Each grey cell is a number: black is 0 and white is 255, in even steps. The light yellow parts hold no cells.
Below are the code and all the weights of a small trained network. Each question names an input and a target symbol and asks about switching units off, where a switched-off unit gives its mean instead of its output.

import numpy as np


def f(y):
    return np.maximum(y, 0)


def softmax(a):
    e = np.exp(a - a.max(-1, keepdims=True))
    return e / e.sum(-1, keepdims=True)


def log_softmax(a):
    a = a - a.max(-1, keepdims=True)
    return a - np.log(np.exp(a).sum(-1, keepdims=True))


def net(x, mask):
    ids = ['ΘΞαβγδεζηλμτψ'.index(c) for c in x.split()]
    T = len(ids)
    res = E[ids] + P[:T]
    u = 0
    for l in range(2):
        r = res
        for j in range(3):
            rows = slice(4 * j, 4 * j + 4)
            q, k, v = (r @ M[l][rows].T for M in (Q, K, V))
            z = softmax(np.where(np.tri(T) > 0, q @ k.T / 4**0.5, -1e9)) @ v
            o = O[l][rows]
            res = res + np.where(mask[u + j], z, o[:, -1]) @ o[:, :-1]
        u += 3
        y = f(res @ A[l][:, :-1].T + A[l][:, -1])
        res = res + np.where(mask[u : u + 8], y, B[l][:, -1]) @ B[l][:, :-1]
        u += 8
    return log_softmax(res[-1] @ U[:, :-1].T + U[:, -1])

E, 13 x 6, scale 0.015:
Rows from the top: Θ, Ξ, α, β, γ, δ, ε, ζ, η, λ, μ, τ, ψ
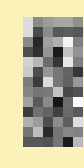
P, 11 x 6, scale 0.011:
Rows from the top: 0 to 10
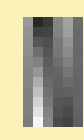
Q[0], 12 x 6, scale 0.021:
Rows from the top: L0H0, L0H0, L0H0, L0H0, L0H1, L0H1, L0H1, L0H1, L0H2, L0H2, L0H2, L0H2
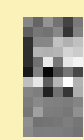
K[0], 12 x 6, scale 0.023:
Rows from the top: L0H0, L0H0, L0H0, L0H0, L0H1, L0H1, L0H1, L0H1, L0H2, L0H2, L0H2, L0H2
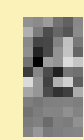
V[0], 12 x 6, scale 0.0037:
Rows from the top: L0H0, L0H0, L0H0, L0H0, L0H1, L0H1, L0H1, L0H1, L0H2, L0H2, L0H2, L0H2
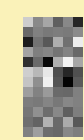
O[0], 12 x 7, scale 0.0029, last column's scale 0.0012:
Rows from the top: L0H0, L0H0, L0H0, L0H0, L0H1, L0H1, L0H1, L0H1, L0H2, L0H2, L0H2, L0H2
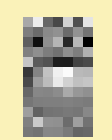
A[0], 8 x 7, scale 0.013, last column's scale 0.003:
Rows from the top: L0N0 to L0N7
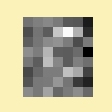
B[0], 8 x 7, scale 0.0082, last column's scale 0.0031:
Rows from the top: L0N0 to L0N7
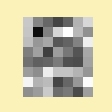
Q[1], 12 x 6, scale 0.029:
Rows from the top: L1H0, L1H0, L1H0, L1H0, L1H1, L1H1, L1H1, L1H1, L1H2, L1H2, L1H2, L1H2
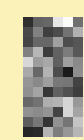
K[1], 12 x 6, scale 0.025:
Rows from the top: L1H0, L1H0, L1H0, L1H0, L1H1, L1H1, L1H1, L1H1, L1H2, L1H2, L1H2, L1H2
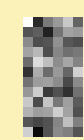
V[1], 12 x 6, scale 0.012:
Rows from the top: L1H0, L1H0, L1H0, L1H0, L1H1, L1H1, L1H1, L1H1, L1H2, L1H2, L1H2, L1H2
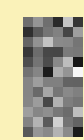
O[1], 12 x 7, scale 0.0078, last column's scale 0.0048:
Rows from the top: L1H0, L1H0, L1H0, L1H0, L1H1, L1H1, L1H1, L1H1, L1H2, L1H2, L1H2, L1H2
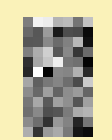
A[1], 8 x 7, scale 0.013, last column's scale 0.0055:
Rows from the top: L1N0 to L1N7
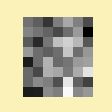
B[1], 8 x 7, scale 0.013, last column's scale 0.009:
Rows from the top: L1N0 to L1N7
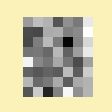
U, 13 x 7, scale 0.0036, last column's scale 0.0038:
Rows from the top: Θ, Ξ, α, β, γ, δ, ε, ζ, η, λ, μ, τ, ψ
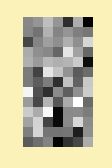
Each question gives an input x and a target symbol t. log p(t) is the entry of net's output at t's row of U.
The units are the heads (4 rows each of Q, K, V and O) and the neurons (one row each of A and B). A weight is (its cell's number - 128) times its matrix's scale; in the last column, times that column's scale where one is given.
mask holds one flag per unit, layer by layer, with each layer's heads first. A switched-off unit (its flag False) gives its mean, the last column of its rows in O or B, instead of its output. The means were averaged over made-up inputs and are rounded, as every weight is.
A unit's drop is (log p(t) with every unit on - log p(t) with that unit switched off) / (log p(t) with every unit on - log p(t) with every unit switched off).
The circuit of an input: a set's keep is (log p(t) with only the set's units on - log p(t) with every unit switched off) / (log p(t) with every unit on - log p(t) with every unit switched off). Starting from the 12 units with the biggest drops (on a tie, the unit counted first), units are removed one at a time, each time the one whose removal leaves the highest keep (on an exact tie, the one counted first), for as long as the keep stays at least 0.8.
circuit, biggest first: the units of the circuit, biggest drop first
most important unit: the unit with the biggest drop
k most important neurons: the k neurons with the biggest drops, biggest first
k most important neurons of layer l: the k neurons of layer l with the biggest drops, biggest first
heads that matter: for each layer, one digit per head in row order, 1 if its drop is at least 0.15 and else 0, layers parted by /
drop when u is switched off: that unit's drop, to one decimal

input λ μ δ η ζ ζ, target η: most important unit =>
L1H2
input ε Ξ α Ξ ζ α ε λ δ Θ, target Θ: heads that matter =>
010 / 100
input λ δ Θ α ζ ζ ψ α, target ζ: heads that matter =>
010 / 011
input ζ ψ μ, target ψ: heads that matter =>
110 / 100
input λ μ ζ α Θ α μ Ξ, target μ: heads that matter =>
000 / 011
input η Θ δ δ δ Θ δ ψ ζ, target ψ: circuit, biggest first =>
L1H0, L0H0
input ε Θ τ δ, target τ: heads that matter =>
010 / 110
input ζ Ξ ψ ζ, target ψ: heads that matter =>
100 / 100
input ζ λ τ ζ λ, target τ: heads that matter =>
010 / 111
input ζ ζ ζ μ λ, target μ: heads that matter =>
000 / 011
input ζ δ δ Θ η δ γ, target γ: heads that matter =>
000 / 100
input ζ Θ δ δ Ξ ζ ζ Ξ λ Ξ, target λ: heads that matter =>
000 / 111
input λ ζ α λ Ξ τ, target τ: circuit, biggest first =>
L1H1, L1H2, L1H0
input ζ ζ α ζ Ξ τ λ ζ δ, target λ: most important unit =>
L0H1
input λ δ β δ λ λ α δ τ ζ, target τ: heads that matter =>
000 / 111
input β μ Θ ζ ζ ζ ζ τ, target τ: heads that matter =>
010 / 011
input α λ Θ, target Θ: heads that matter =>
000 / 100
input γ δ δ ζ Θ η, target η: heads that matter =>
000 / 110
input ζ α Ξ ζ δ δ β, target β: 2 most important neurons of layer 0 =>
L0N5, L0N6
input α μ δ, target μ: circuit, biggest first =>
L1H1
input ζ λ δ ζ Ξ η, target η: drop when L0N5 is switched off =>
0.2
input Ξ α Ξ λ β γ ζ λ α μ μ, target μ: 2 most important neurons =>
L1N0, L1N2
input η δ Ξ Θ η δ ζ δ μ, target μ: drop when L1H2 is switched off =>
0.2
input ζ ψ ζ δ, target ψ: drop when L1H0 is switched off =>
1.1
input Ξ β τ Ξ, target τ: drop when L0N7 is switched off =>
0.0
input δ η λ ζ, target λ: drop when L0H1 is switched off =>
0.2
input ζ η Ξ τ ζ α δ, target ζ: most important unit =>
L0N6
